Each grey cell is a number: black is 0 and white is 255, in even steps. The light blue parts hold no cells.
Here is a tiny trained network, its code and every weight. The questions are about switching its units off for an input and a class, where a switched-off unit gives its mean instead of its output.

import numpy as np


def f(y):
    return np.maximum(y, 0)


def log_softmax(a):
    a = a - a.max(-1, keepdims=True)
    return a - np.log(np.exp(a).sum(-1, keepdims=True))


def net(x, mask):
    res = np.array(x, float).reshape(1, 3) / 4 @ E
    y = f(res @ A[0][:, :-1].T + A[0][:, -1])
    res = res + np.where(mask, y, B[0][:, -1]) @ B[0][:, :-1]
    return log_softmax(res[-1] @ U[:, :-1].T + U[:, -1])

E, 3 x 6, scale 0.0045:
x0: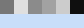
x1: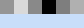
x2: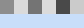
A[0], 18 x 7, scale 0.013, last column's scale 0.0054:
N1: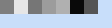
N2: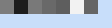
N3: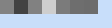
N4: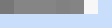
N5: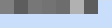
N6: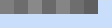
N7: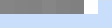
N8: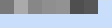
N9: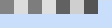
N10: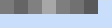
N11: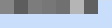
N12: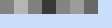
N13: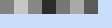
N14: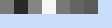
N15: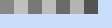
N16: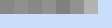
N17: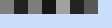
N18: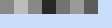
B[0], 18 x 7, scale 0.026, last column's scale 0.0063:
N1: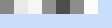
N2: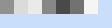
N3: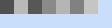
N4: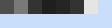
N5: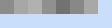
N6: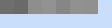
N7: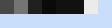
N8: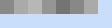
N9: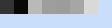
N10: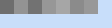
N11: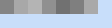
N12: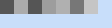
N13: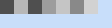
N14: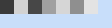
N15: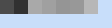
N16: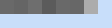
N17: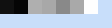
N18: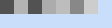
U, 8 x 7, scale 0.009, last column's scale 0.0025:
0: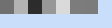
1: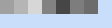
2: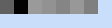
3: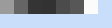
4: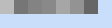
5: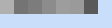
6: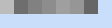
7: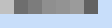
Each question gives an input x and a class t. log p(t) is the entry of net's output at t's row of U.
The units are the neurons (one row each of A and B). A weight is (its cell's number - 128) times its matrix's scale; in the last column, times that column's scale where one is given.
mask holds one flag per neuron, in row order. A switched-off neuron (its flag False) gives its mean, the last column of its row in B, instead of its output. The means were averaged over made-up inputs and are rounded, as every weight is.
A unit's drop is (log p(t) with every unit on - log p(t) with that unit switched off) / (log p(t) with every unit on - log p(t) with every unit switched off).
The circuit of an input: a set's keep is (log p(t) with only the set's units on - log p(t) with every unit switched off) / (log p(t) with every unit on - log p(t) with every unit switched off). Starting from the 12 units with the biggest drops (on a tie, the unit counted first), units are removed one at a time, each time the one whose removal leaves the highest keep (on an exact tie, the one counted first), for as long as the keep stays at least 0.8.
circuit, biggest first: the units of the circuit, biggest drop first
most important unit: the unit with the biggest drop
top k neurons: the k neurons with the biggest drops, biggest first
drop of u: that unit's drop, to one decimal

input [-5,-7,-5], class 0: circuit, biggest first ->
[N14]
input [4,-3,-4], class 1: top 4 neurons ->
[N1, N9, N15, N13]
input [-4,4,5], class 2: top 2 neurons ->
[N9, N1]
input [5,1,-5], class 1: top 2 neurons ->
[N1, N9]
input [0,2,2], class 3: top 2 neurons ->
[N17, N14]
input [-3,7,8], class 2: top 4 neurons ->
[N9, N15, N14, N3]
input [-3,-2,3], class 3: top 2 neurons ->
[N1, N17]
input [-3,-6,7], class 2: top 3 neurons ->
[N9, N15, N13]
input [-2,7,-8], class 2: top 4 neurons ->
[N17, N14, N3, N6]
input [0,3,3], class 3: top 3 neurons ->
[N17, N14, N3]
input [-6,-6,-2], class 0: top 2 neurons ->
[N14, N1]
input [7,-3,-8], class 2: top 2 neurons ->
[N17, N2]
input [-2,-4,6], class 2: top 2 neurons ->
[N9, N15]
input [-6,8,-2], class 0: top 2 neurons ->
[N13, N18]
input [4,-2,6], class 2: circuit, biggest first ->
[N9]
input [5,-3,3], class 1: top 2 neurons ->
[N1, N17]
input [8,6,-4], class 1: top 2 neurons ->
[N1, N14]
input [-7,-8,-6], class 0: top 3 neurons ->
[N14, N3, N1]
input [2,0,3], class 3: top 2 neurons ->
[N17, N2]
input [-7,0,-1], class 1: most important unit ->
N2
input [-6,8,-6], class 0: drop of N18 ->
0.5
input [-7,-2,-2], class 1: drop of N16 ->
0.0
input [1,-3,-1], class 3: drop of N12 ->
0.1
